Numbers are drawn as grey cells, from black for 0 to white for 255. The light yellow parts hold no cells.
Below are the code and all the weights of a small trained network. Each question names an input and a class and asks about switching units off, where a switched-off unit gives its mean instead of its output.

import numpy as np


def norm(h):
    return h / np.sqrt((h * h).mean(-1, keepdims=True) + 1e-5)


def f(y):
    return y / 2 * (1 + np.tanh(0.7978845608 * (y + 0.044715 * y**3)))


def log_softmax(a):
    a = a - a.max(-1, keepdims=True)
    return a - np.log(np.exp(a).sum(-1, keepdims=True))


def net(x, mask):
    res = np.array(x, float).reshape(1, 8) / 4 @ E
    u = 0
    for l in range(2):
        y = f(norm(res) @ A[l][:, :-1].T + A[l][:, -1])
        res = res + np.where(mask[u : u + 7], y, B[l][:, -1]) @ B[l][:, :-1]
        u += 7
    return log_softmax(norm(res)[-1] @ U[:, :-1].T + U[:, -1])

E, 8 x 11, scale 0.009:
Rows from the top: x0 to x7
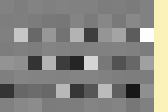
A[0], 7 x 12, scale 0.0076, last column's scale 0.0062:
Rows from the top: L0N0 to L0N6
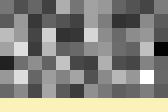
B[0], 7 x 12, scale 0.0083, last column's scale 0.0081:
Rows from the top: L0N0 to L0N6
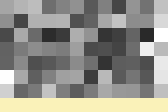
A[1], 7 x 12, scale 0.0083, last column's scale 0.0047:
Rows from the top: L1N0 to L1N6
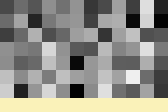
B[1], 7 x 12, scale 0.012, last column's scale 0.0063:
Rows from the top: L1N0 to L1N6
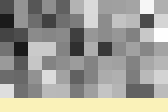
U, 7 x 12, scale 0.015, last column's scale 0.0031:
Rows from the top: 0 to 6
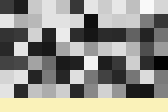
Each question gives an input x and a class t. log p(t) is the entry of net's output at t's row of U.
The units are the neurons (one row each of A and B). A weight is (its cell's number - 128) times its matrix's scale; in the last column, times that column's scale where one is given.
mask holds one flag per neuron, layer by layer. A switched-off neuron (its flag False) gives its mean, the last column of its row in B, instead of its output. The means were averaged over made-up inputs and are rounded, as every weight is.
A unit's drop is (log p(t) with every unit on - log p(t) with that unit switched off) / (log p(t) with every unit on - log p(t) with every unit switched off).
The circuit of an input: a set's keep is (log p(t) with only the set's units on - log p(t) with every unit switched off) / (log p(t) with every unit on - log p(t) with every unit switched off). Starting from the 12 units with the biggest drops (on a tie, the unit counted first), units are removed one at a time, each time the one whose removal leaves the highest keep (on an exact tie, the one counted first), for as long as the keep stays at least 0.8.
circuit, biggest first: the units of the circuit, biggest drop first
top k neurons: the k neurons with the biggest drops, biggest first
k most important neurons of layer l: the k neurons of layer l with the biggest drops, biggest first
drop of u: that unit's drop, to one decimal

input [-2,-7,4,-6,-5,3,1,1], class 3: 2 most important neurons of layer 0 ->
[L0N0; L0N1]
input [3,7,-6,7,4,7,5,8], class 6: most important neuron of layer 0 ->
[L0N1]
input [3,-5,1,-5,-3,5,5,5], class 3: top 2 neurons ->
[L0N2; L1N0]
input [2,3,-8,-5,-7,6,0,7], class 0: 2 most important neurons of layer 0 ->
[L0N2; L0N4]
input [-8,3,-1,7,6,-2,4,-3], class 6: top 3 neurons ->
[L0N1; L0N6; L0N2]
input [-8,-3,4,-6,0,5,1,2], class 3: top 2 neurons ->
[L1N1; L0N6]
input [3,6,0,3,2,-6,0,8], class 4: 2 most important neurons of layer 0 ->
[L0N2; L0N5]
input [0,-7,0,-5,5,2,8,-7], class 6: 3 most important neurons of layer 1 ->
[L1N6; L1N2; L1N5]
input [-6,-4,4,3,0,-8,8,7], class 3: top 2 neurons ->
[L0N4; L1N1]
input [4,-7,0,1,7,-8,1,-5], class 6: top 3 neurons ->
[L0N6; L0N1; L0N4]
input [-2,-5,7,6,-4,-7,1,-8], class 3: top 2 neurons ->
[L1N1; L0N1]
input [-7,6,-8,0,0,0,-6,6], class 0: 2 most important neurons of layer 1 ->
[L1N2; L1N5]
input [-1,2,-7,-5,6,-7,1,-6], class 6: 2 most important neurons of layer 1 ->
[L1N6; L1N1]
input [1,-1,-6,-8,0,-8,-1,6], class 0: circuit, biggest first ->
[L0N2]
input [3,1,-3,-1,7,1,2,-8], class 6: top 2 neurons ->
[L0N1; L0N6]
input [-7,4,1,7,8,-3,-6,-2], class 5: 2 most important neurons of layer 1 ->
[L1N1; L1N3]
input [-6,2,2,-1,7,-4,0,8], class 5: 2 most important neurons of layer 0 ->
[L0N2; L0N3]
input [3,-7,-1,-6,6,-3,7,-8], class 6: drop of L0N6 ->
0.0
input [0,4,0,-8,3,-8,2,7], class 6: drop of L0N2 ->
0.1
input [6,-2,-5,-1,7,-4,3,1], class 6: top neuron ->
[L0N1]
